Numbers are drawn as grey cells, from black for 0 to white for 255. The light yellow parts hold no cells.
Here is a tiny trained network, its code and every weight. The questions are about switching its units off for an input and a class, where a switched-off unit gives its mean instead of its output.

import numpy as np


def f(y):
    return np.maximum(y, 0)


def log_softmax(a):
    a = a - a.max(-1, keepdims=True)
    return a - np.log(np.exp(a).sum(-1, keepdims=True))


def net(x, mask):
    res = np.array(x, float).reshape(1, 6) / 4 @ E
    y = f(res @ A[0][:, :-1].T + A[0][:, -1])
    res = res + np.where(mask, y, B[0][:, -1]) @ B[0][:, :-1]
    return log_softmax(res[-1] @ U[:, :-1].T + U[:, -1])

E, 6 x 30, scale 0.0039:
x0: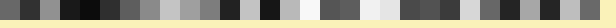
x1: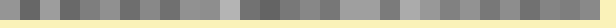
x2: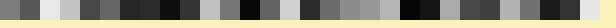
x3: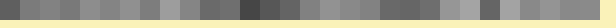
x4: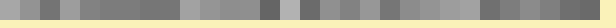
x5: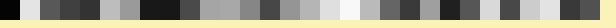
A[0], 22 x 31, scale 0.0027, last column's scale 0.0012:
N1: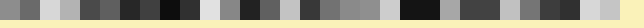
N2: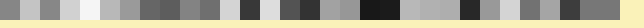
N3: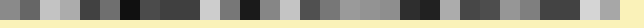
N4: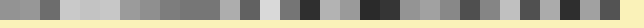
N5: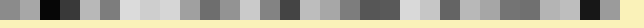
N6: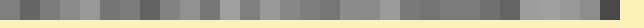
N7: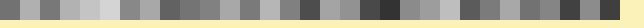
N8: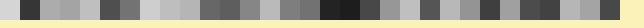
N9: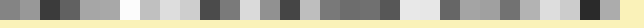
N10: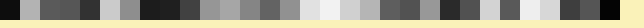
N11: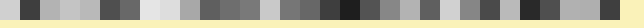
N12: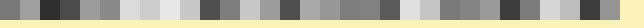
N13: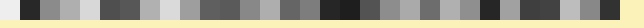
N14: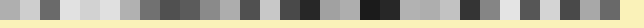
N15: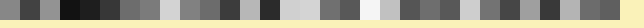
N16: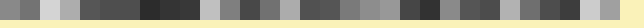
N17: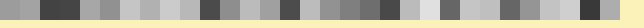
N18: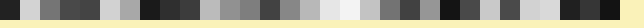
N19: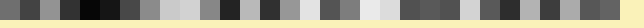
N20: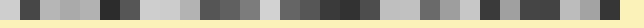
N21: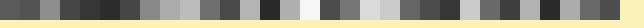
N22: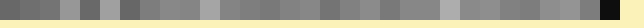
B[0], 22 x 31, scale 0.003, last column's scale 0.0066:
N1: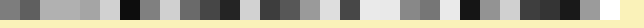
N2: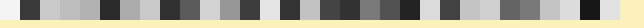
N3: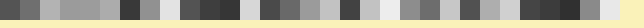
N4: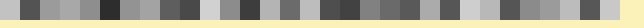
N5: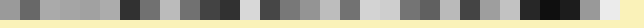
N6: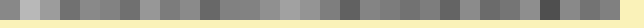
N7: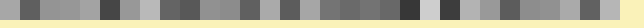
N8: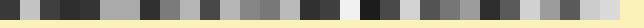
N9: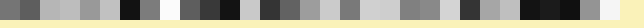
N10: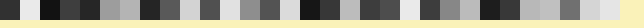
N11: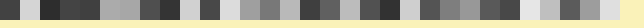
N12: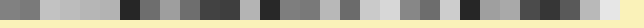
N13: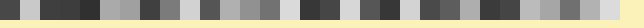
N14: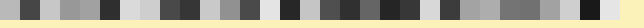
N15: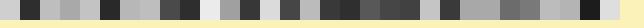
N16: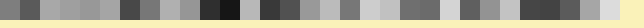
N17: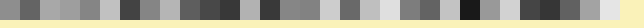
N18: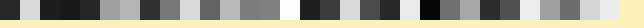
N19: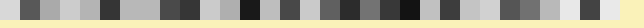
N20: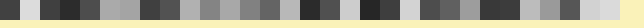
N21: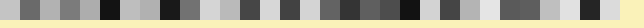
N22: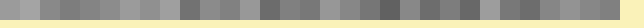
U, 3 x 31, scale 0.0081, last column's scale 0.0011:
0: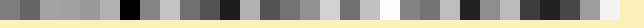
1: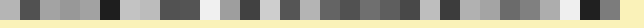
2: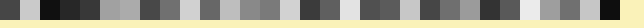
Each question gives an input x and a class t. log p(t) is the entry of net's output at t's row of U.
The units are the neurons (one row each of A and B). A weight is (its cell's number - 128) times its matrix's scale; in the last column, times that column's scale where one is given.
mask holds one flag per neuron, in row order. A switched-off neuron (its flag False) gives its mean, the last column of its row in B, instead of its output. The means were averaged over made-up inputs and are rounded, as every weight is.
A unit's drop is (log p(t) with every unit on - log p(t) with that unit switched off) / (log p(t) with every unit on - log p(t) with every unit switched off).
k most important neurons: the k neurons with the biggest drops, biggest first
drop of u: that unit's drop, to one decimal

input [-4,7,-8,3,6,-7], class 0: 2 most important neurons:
[N9, N5]
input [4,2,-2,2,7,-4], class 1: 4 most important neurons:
[N19, N18, N15, N10]
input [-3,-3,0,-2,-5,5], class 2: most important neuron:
[N18]
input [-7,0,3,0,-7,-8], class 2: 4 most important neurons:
[N11, N8, N13, N20]
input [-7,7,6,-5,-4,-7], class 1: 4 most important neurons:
[N2, N14, N4, N18]
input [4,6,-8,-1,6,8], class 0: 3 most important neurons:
[N9, N5, N17]
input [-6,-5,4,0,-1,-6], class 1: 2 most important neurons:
[N2, N14]
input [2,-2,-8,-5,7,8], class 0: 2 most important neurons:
[N9, N5]
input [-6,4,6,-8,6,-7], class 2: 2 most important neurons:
[N11, N8]
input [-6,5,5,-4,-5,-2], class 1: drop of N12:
0.2
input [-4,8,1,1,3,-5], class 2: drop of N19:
0.2
